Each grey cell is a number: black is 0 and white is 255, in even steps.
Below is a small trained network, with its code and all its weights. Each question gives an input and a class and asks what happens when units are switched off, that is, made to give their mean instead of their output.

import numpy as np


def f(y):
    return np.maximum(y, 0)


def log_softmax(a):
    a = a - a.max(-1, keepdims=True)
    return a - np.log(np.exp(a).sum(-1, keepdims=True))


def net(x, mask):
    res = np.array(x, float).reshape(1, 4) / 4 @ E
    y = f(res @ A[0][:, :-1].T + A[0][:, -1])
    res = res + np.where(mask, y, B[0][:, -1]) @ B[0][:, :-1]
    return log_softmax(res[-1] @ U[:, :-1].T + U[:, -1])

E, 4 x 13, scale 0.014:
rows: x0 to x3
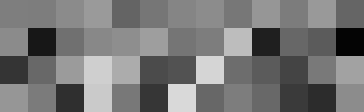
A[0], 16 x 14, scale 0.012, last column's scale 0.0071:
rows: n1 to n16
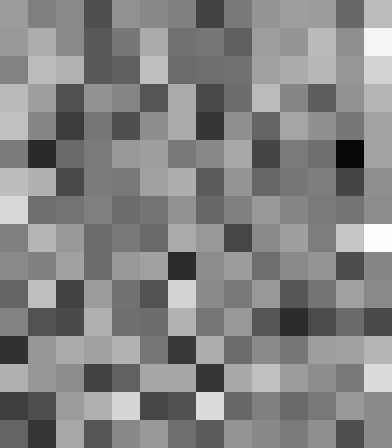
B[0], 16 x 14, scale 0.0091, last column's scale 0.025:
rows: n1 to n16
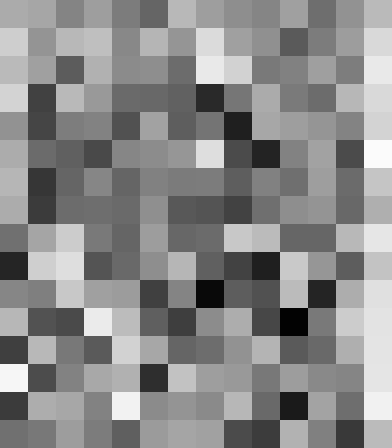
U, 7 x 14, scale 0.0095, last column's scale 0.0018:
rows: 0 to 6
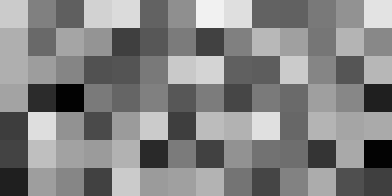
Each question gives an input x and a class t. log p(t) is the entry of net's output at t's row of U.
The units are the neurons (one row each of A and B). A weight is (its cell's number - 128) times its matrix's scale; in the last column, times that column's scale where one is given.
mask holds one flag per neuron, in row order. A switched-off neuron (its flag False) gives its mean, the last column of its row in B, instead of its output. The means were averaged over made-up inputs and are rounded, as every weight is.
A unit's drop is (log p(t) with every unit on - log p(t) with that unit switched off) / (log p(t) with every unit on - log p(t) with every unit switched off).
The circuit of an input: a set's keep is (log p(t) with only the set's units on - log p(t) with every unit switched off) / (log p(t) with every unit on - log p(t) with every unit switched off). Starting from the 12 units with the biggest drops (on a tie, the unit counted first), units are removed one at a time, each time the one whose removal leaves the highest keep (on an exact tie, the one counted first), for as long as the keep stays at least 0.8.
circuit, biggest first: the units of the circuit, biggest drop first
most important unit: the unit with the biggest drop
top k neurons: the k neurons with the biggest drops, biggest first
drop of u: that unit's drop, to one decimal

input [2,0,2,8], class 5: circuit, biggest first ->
n11
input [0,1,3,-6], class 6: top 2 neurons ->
n10, n9
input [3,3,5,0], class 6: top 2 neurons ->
n14, n3
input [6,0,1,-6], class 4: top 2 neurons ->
n12, n6
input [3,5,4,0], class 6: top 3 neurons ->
n14, n3, n2
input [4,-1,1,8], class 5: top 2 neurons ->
n11, n12
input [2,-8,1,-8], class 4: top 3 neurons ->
n13, n9, n12
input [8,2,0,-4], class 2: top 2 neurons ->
n15, n12
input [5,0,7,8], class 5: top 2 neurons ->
n11, n3
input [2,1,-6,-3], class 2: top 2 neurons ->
n12, n15
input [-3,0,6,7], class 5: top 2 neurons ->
n11, n3
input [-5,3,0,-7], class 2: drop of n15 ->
0.2
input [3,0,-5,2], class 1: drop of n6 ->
0.1
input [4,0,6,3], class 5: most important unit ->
n3
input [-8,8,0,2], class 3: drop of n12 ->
0.2
